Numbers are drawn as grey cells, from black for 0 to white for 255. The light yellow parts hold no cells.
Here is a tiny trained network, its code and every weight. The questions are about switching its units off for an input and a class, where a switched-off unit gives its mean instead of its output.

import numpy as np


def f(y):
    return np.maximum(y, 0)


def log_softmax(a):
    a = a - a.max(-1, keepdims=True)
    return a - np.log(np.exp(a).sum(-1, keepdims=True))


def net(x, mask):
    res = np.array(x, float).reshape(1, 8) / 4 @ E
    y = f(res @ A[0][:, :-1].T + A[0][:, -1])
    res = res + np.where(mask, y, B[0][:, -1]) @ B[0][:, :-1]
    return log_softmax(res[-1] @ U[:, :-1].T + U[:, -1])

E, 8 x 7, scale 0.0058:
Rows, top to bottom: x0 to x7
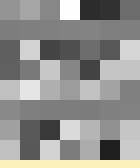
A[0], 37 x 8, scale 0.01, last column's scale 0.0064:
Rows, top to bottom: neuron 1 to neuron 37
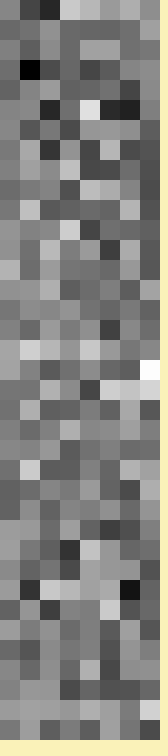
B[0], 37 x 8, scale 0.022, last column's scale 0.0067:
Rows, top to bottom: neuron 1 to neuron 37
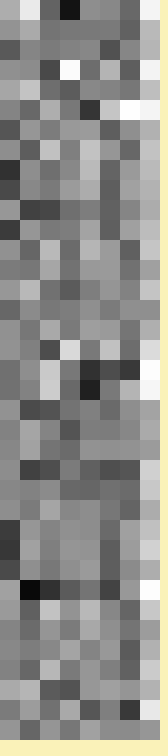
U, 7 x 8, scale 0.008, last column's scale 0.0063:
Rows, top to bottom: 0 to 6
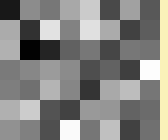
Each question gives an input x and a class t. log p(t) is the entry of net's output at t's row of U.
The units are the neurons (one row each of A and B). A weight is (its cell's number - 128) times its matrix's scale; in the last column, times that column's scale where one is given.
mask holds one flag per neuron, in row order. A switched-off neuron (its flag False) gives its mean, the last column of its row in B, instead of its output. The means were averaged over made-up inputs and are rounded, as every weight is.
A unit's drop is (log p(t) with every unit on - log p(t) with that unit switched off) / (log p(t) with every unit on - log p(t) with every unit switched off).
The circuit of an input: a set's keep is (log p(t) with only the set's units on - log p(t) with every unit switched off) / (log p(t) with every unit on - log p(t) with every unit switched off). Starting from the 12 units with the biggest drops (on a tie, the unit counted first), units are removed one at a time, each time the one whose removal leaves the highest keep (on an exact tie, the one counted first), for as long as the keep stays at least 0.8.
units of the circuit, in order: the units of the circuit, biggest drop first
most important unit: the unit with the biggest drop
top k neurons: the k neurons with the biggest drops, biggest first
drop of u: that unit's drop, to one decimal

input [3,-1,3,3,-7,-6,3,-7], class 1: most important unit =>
neuron 8
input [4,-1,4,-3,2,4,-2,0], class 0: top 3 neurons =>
neuron 30; neuron 27; neuron 9
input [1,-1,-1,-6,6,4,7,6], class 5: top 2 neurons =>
neuron 1; neuron 20
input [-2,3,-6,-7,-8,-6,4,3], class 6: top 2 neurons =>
neuron 4; neuron 20
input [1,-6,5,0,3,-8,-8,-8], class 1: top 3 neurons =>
neuron 8; neuron 31; neuron 1
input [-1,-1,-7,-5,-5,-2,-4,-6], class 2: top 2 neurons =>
neuron 30; neuron 13
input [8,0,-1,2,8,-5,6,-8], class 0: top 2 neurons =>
neuron 12; neuron 9
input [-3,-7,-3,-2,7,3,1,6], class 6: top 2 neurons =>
neuron 18; neuron 36
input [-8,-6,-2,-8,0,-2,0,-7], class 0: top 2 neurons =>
neuron 28; neuron 10
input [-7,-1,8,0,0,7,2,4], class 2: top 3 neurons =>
neuron 24; neuron 11; neuron 21
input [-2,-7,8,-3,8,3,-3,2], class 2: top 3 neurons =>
neuron 24; neuron 11; neuron 4
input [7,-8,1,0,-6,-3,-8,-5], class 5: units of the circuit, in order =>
neuron 5; neuron 35
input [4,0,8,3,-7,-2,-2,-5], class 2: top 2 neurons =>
neuron 11; neuron 24
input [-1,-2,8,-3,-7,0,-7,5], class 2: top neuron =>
neuron 24
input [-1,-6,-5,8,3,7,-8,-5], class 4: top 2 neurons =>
neuron 20; neuron 1
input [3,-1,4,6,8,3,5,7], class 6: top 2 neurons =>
neuron 18; neuron 36
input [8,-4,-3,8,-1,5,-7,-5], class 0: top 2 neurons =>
neuron 9; neuron 12
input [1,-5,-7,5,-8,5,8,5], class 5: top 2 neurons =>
neuron 1; neuron 22
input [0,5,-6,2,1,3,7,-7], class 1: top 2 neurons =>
neuron 31; neuron 8
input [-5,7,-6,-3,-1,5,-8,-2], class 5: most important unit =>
neuron 5
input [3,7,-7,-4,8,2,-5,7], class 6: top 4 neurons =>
neuron 18; neuron 36; neuron 8; neuron 31
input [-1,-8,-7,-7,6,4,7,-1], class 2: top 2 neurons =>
neuron 30; neuron 20
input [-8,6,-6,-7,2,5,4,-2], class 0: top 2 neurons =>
neuron 28; neuron 10
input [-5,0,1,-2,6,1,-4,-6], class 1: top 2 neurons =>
neuron 31; neuron 4
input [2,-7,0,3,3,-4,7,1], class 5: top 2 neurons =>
neuron 1; neuron 6
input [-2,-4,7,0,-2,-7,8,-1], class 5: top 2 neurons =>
neuron 1; neuron 30
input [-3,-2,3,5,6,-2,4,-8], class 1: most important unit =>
neuron 31
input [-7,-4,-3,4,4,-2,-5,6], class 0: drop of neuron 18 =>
0.0
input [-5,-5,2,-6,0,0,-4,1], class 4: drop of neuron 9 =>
0.1
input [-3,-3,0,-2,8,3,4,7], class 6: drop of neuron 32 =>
-0.1
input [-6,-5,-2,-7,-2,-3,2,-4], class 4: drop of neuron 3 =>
-0.1
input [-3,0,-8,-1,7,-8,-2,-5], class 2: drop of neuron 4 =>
0.2
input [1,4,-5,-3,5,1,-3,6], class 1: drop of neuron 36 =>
-0.1
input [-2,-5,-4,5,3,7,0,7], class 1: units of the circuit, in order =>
neuron 13
